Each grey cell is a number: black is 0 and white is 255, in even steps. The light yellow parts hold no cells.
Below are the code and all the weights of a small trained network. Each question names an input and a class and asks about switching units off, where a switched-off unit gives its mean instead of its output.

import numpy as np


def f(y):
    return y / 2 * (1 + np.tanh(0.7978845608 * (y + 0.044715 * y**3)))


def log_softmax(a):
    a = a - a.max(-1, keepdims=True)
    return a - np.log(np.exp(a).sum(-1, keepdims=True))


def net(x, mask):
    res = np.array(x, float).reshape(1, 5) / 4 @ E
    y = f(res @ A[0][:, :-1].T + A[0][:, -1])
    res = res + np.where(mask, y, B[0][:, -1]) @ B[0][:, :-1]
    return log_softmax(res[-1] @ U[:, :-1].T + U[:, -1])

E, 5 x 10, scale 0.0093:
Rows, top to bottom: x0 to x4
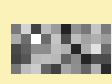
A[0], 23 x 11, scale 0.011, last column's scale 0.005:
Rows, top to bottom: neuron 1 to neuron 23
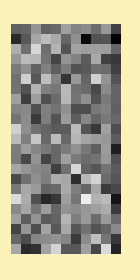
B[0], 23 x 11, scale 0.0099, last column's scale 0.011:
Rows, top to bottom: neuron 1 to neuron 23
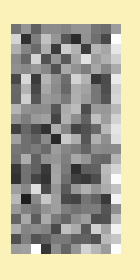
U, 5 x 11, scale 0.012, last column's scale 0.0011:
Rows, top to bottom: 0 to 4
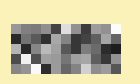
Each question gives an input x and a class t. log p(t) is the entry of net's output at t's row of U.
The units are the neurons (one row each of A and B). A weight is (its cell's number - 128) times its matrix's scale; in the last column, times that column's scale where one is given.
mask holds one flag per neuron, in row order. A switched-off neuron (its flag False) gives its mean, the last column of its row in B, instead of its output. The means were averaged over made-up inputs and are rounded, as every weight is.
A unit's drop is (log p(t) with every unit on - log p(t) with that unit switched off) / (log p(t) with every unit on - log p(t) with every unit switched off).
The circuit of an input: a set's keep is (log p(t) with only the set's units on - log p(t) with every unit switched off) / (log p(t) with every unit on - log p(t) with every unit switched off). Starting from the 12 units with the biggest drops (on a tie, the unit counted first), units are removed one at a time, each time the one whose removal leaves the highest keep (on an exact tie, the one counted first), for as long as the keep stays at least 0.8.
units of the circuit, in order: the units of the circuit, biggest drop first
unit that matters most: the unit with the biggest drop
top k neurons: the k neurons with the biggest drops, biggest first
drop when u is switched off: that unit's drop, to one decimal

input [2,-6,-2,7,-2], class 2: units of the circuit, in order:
neuron 2
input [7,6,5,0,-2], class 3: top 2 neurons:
neuron 6; neuron 21
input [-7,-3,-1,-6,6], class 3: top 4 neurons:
neuron 8; neuron 2; neuron 20; neuron 14
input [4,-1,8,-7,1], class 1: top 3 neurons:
neuron 16; neuron 2; neuron 22
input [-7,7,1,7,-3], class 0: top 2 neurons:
neuron 3; neuron 12
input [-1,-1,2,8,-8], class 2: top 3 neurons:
neuron 2; neuron 4; neuron 17
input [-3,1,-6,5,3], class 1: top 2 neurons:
neuron 15; neuron 11
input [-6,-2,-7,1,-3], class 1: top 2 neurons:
neuron 11; neuron 15
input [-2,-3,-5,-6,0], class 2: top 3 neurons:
neuron 18; neuron 16; neuron 22
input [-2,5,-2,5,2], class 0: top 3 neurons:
neuron 3; neuron 18; neuron 12
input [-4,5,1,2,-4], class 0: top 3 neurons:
neuron 3; neuron 12; neuron 6
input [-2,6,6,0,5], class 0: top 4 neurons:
neuron 3; neuron 12; neuron 11; neuron 15
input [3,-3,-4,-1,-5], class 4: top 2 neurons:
neuron 23; neuron 16
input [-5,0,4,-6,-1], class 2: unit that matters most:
neuron 18
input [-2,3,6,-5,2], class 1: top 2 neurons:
neuron 16; neuron 2
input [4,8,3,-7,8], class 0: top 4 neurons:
neuron 3; neuron 12; neuron 23; neuron 2
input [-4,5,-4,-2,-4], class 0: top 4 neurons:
neuron 3; neuron 12; neuron 16; neuron 6
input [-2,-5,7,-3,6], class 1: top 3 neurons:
neuron 16; neuron 23; neuron 22
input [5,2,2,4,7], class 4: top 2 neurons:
neuron 4; neuron 17
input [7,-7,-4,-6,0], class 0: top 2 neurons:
neuron 10; neuron 21
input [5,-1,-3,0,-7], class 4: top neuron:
neuron 23
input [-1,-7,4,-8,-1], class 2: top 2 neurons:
neuron 18; neuron 3
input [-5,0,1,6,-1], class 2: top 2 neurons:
neuron 2; neuron 6
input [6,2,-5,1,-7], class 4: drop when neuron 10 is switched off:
0.0
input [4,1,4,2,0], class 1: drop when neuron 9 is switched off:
0.1
